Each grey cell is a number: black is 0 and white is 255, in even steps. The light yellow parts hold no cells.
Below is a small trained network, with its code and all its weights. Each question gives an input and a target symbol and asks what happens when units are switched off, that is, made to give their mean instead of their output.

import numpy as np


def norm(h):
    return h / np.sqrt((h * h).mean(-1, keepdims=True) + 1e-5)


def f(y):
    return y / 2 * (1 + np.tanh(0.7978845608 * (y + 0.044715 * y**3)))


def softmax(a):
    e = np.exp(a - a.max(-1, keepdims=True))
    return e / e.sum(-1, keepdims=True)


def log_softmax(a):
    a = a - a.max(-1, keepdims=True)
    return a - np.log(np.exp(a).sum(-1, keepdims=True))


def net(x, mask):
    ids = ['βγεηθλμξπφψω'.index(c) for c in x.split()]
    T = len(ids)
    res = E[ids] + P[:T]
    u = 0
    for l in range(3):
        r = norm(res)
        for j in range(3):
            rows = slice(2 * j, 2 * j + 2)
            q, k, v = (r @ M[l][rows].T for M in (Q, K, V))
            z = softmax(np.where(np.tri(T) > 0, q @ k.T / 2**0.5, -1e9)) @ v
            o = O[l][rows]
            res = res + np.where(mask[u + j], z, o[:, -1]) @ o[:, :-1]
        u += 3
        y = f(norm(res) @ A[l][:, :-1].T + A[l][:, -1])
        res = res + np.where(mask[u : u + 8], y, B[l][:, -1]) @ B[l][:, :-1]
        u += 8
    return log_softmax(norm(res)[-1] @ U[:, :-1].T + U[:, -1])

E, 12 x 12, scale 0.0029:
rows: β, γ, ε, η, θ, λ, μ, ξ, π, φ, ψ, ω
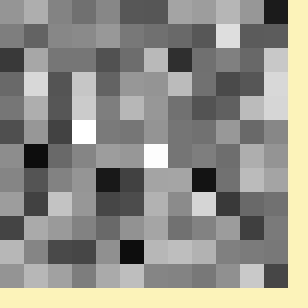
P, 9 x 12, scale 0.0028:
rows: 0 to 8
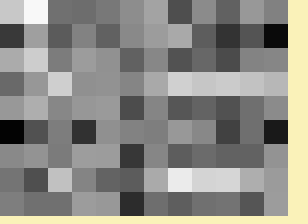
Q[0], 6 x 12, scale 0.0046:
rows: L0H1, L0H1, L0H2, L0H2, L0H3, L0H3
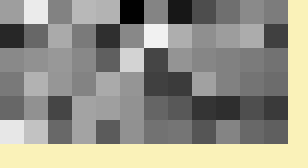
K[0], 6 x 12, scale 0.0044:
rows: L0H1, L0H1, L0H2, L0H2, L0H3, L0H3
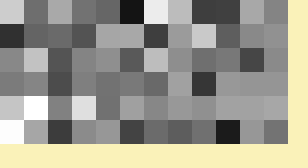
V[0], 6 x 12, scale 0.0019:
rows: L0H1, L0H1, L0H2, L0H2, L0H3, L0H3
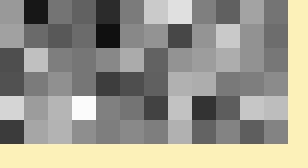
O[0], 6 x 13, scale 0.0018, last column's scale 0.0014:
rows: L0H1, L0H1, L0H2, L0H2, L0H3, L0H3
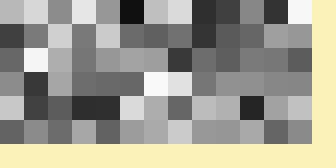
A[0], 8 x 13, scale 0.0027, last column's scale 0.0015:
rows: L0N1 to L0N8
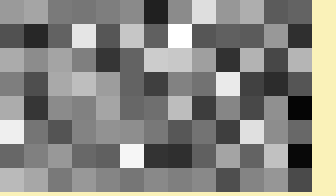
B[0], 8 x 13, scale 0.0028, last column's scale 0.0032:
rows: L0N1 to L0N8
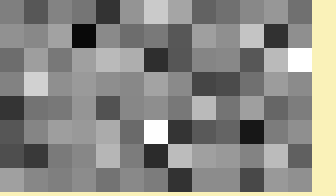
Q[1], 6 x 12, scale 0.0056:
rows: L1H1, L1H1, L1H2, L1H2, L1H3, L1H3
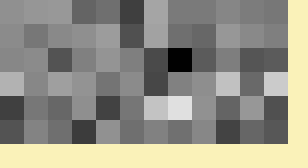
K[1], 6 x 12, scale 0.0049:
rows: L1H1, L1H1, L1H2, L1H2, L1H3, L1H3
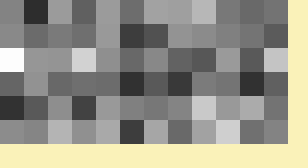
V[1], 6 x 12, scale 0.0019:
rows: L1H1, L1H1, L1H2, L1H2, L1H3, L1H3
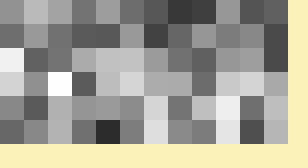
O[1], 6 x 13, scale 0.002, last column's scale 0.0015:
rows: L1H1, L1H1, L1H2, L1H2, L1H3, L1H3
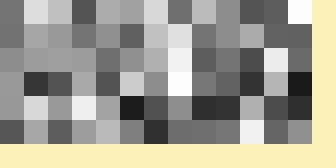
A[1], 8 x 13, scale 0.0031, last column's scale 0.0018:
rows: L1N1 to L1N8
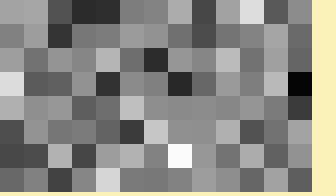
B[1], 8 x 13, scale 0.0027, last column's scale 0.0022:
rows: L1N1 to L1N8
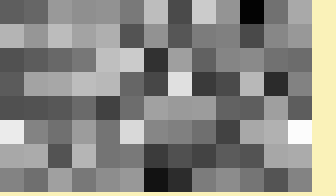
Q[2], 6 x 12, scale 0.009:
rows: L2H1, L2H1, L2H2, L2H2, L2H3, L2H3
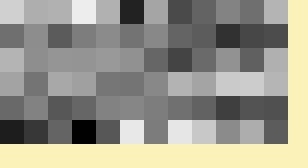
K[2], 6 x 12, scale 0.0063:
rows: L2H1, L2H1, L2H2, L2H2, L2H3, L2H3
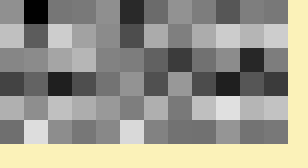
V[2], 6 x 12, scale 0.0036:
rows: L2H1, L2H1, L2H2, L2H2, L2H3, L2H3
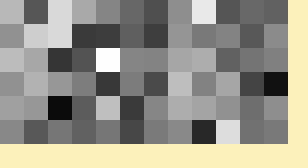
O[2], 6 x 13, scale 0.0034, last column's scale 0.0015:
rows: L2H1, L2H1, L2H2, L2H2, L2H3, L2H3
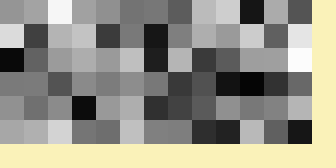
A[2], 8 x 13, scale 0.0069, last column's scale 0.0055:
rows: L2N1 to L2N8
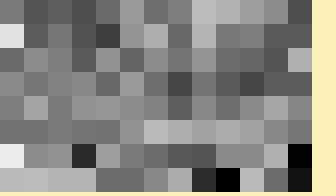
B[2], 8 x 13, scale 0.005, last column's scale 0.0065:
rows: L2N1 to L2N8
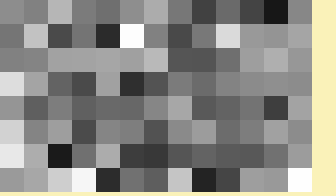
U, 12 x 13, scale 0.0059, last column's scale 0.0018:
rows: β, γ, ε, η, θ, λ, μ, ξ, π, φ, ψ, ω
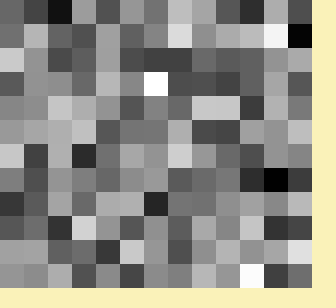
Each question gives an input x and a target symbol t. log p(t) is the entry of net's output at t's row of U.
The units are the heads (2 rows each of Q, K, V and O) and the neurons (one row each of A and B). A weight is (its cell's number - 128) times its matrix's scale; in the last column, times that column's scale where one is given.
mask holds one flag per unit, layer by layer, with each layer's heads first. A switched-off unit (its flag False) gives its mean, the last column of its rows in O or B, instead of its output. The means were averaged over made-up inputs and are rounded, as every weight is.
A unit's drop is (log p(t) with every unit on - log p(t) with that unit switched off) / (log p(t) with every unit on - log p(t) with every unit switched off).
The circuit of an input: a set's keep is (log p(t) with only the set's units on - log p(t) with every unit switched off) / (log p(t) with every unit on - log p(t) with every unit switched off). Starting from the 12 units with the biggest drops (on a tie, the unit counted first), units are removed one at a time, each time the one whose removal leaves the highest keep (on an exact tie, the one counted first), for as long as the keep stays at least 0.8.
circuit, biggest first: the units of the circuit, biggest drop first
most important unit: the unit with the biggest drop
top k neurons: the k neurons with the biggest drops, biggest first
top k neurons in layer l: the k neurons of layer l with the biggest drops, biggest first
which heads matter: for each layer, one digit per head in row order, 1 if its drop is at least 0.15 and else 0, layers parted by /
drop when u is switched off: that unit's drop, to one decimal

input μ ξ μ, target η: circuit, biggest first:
(L2H1, L2N8)
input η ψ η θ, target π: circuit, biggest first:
(L2H2, L2N8, L2H3)
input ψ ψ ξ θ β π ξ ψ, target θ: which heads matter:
000 / 000 / 100
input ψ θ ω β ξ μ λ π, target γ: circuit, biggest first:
(L2H1, L2H2, L2N8)
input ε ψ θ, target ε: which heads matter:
000 / 000 / 001
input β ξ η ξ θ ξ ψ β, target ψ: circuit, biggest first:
(L2H2, L2N2)
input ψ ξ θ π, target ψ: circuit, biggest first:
(L2H2, L2N2)
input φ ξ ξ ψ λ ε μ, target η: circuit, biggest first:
(L2H1)
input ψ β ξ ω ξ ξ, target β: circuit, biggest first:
(L1H2, L2N8, L2H3)
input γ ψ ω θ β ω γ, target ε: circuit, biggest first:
(L2H3, L2N7)
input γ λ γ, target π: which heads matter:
100 / 000 / 000
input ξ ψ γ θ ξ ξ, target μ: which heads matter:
000 / 000 / 010
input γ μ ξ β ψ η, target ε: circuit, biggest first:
(L2N4, L2N8, L2H2)
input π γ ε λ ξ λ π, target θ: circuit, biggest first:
(L2H1, L2N8)
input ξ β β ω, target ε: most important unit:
L2H2
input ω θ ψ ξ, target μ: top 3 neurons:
(L2N6, L2N1, L2N8)
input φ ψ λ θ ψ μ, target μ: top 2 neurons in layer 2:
(L2N6, L2N1)
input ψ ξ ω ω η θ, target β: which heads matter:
000 / 010 / 000
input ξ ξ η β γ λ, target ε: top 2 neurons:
(L2N4, L2N8)
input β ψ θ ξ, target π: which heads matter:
000 / 000 / 010
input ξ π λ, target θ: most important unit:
L2H1
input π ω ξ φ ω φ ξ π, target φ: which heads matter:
001 / 010 / 011
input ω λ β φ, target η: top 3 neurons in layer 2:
(L2N8, L2N3, L2N2)
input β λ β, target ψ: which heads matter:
100 / 000 / 000
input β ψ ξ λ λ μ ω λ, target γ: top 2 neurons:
(L2N8, L2N6)
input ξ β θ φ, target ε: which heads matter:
000 / 000 / 010
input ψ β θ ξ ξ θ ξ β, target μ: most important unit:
L2N6
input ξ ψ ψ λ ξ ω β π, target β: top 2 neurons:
(L2N8, L1N7)
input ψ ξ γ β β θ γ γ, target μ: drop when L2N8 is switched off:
0.2
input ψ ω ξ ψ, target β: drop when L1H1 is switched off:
0.0
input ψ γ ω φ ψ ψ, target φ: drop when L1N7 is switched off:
0.1
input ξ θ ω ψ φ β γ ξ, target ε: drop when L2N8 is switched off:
0.2
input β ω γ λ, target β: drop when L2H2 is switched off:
0.7
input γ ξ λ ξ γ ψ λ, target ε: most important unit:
L2H3
